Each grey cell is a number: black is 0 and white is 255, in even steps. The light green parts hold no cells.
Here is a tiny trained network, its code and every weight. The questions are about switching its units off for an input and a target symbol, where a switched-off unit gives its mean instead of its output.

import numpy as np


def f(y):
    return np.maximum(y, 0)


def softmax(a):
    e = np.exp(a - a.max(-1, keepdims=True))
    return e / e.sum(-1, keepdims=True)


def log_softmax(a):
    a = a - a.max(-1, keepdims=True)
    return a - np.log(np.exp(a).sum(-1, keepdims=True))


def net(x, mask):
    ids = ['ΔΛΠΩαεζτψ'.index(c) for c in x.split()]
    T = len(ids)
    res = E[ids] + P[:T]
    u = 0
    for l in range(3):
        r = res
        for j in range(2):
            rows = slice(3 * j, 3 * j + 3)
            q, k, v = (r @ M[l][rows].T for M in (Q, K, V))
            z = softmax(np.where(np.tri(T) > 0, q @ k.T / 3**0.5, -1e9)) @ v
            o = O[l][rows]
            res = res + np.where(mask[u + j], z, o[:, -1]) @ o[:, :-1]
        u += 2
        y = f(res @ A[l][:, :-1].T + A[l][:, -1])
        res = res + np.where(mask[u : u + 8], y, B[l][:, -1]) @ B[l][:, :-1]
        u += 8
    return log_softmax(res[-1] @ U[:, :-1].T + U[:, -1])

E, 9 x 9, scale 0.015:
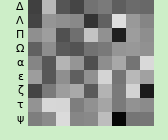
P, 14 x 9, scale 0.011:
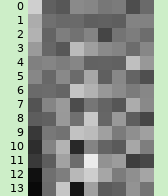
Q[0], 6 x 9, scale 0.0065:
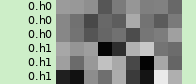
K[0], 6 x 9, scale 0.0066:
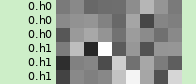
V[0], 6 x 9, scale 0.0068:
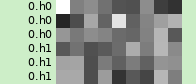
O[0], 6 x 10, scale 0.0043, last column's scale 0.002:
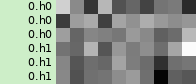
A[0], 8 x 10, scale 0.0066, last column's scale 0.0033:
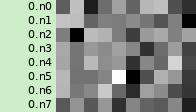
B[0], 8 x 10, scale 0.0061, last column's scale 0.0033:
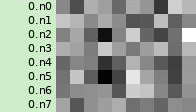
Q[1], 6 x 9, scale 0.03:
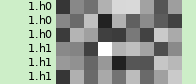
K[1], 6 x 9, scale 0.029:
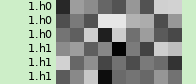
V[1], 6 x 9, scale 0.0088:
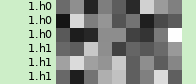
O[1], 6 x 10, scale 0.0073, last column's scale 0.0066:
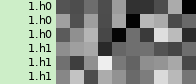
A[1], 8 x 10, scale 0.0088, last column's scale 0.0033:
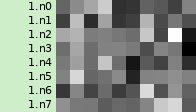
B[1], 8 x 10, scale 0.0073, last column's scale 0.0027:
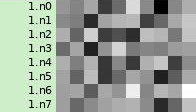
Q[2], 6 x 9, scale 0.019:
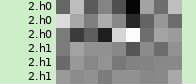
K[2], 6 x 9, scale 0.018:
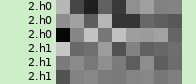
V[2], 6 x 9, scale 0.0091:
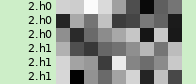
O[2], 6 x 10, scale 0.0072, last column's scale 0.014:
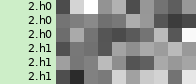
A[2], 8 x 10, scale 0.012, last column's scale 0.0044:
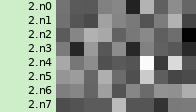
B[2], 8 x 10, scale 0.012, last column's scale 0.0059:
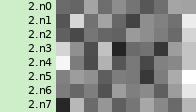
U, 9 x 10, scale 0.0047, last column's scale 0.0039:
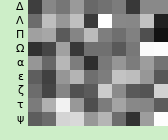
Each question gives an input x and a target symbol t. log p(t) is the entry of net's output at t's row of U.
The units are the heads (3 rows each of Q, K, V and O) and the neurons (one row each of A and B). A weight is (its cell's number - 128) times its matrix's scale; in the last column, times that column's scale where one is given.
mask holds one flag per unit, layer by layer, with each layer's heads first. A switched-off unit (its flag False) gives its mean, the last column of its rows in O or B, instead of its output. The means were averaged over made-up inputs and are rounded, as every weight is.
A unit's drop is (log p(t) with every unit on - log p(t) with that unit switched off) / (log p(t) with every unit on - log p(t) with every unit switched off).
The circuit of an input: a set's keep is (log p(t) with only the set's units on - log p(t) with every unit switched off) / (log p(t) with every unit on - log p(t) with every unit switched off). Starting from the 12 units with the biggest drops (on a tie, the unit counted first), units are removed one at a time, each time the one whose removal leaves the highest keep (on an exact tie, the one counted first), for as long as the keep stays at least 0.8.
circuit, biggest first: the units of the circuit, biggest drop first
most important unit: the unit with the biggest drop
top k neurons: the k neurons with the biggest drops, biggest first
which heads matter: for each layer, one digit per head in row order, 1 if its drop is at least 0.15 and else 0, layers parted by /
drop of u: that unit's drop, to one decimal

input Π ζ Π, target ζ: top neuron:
(0.n5)
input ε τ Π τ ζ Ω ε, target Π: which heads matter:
00 / 11 / 00
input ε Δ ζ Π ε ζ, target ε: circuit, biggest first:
(1.h1; 2.h1; 1.h0)
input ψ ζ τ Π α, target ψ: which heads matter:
00 / 11 / 10
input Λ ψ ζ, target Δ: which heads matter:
00 / 11 / 00
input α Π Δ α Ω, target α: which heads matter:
00 / 10 / 00
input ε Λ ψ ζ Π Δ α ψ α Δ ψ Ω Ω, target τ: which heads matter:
00 / 10 / 10
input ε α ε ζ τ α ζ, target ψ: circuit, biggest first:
(2.h0; 1.h1)
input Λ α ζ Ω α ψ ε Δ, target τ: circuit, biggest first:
(1.h0; 2.h0)
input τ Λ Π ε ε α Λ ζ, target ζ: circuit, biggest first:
(2.h0; 1.h1; 0.n2)
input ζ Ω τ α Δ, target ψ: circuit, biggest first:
(2.h0; 1.h1; 1.h0)
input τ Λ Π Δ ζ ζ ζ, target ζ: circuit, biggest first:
(2.h0; 2.n1)
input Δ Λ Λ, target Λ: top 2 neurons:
(2.n4; 1.n0)
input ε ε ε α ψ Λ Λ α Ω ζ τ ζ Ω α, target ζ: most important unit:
2.h0
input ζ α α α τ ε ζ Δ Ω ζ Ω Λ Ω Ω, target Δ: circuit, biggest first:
(1.h0; 2.n7)
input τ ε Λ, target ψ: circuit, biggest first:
(1.h0; 2.h0; 1.h1)
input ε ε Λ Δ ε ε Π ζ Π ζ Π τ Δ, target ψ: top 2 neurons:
(0.n5; 1.n6)
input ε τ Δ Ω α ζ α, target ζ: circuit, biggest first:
(1.h1; 2.h0; 0.n2)
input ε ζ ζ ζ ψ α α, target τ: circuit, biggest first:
(2.h0; 1.h0)
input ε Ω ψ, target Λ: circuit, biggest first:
(1.h0)
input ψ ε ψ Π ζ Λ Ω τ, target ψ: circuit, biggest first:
(2.h0; 1.h0)
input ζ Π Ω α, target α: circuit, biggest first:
(2.n4; 1.n2)
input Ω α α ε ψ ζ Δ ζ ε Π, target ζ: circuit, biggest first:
(2.h0; 0.n5)
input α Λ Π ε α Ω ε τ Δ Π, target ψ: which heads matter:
00 / 01 / 10
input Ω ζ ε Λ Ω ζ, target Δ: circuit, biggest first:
(1.h0; 2.n7; 2.n3)
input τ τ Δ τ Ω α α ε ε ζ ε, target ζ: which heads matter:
00 / 00 / 11
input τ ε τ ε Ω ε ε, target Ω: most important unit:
1.h0
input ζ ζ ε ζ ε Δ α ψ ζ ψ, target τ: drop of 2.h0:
0.3
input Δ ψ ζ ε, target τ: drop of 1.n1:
0.0
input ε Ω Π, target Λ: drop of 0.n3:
0.1
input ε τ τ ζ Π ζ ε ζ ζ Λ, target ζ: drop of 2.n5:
-0.1
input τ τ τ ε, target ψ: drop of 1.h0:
0.2
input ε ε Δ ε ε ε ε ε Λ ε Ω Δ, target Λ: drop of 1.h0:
0.3
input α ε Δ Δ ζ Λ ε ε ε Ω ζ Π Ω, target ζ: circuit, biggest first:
(2.h0)
